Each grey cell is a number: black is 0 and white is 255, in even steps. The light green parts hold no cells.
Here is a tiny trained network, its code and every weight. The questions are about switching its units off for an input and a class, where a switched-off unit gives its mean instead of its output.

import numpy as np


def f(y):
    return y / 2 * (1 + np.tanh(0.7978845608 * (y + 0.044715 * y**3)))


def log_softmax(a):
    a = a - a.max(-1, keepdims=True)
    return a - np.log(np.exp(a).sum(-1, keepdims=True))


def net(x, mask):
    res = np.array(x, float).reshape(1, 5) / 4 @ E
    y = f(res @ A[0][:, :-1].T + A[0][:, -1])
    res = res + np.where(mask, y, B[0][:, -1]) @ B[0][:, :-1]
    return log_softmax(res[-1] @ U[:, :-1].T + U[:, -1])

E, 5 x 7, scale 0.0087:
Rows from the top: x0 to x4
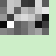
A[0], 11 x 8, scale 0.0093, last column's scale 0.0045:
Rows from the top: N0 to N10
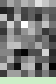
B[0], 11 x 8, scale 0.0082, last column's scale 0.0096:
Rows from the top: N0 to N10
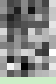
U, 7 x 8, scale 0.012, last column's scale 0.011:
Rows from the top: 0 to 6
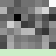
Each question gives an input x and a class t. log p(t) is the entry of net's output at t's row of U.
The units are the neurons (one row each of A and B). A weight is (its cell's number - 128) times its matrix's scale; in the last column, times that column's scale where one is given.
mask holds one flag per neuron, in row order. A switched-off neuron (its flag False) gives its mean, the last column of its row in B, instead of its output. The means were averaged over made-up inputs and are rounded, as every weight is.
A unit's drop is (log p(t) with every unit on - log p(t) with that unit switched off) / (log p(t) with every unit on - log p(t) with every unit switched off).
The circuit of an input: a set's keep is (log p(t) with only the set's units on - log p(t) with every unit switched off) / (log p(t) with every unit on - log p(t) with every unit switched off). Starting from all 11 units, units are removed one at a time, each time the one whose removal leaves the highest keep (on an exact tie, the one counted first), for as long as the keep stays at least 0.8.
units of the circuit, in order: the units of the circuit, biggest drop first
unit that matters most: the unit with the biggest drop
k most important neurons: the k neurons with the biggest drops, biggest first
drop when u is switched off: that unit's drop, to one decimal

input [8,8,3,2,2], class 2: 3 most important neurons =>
[N0; N9; N3]
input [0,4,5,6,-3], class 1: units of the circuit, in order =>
[N4; N7; N8]
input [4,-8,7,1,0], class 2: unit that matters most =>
N1
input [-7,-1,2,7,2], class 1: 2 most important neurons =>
[N4; N8]
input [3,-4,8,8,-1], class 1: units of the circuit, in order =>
[N4; N10; N7]
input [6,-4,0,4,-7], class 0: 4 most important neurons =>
[N9; N1; N5; N10]
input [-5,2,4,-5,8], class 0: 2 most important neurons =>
[N7; N4]
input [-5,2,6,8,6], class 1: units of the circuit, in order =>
[N4; N8]
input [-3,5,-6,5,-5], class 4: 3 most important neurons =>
[N7; N1; N2]
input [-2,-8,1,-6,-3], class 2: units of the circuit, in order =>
[N2; N4]
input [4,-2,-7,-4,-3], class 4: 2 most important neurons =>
[N7; N9]
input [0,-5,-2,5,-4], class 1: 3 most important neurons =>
[N10; N5; N3]
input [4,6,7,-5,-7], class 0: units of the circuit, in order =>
[N0; N4]
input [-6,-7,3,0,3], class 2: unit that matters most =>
N2
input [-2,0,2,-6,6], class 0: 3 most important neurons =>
[N4; N10; N8]
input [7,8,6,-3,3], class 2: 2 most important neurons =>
[N0; N9]
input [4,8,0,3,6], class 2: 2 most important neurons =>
[N0; N3]
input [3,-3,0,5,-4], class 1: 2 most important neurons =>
[N10; N9]
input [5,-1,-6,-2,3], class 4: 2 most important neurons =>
[N7; N9]
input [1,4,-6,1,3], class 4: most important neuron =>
[N7]
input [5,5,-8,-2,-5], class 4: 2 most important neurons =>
[N7; N9]
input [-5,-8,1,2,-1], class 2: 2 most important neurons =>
[N1; N2]
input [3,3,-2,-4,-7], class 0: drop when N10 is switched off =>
0.2
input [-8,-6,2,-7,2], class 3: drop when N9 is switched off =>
1.0
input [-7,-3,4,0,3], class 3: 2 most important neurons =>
[N9; N7]
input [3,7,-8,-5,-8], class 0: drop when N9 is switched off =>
-0.1
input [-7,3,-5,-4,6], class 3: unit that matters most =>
N9
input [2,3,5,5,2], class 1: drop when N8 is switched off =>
0.1
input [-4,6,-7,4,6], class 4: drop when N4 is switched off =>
0.0
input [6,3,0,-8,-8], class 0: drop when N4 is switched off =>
0.3
